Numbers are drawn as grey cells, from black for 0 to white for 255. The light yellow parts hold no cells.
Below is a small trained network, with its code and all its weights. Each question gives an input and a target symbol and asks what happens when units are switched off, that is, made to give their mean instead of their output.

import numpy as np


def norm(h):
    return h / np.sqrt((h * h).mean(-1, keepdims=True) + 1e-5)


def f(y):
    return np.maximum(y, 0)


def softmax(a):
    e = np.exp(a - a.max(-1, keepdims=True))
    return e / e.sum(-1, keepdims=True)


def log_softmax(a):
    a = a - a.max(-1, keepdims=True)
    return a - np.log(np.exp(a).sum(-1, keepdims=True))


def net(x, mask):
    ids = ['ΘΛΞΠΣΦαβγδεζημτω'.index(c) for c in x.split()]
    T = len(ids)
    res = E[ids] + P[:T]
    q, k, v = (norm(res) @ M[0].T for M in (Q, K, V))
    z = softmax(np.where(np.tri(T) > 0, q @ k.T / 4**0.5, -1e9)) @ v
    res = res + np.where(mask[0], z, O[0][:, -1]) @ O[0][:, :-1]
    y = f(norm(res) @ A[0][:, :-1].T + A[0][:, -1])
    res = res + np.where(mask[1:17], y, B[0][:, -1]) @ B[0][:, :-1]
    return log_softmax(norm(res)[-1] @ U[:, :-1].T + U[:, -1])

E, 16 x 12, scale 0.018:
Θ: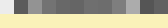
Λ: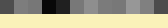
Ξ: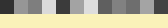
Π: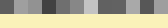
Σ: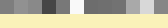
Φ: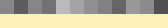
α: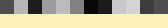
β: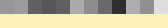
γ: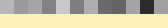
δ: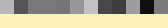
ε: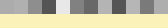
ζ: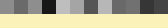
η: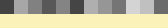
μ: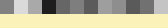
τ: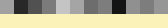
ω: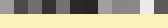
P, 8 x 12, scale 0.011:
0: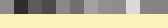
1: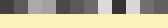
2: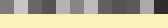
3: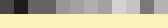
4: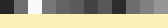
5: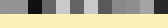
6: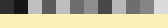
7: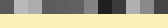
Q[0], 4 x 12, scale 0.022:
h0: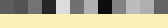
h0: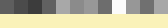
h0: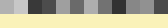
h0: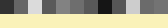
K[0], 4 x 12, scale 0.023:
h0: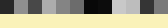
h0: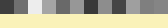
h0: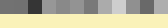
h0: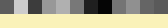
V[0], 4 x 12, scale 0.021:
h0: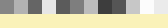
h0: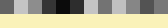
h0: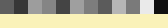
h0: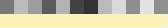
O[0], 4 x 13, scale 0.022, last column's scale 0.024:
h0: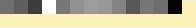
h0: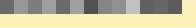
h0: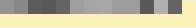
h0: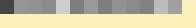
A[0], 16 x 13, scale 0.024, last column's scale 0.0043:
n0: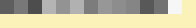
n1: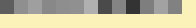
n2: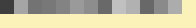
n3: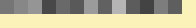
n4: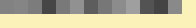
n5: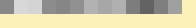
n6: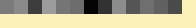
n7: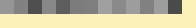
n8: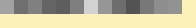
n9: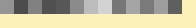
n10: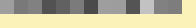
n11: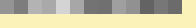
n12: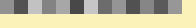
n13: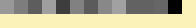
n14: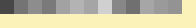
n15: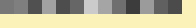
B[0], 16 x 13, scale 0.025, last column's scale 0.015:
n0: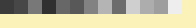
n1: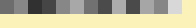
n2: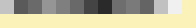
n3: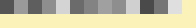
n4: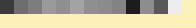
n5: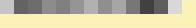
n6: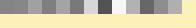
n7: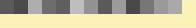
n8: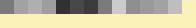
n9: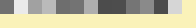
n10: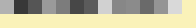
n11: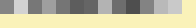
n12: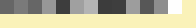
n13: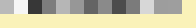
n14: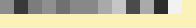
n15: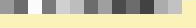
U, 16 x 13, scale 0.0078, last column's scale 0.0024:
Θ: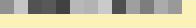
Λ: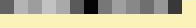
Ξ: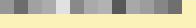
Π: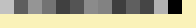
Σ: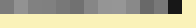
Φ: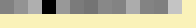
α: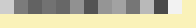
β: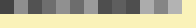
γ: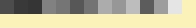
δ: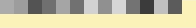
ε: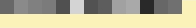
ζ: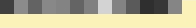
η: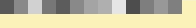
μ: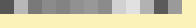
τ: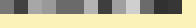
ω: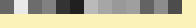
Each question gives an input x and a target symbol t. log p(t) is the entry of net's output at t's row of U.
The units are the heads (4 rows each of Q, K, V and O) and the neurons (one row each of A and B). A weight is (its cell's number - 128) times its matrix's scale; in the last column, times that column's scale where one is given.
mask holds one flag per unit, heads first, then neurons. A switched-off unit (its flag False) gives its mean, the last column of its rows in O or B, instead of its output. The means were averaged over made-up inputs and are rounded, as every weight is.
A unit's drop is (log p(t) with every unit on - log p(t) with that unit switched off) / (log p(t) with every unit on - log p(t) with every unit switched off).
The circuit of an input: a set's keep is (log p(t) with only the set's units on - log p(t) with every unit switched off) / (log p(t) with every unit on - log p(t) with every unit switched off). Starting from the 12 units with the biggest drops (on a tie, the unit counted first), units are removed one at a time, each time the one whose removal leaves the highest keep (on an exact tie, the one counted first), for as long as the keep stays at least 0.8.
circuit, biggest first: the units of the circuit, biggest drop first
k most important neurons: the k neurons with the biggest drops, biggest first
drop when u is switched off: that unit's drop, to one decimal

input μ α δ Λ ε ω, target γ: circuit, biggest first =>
n10, h0
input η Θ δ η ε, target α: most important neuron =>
n13
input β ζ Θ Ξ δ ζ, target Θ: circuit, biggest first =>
h0, n13
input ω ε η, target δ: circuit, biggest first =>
h0, n5
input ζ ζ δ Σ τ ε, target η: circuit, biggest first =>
h0, n8, n15, n14
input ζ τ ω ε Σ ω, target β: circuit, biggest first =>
h0, n1
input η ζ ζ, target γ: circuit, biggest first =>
h0, n0
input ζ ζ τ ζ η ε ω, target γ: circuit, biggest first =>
n0, h0
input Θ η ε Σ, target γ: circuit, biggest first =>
h0, n0
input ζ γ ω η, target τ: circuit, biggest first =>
h0, n6
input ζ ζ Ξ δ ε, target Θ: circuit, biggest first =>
h0, n13
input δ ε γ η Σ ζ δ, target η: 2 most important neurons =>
n8, n15
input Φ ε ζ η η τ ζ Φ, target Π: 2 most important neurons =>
n15, n12
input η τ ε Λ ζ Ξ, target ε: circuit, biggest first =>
h0
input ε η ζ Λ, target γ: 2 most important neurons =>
n0, n2
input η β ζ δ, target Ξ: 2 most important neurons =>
n15, n13
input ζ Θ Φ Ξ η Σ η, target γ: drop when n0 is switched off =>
0.3
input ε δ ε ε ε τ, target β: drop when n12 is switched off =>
0.1
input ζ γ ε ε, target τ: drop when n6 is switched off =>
0.3
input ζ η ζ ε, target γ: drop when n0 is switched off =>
0.4
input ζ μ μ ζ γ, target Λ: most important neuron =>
n11
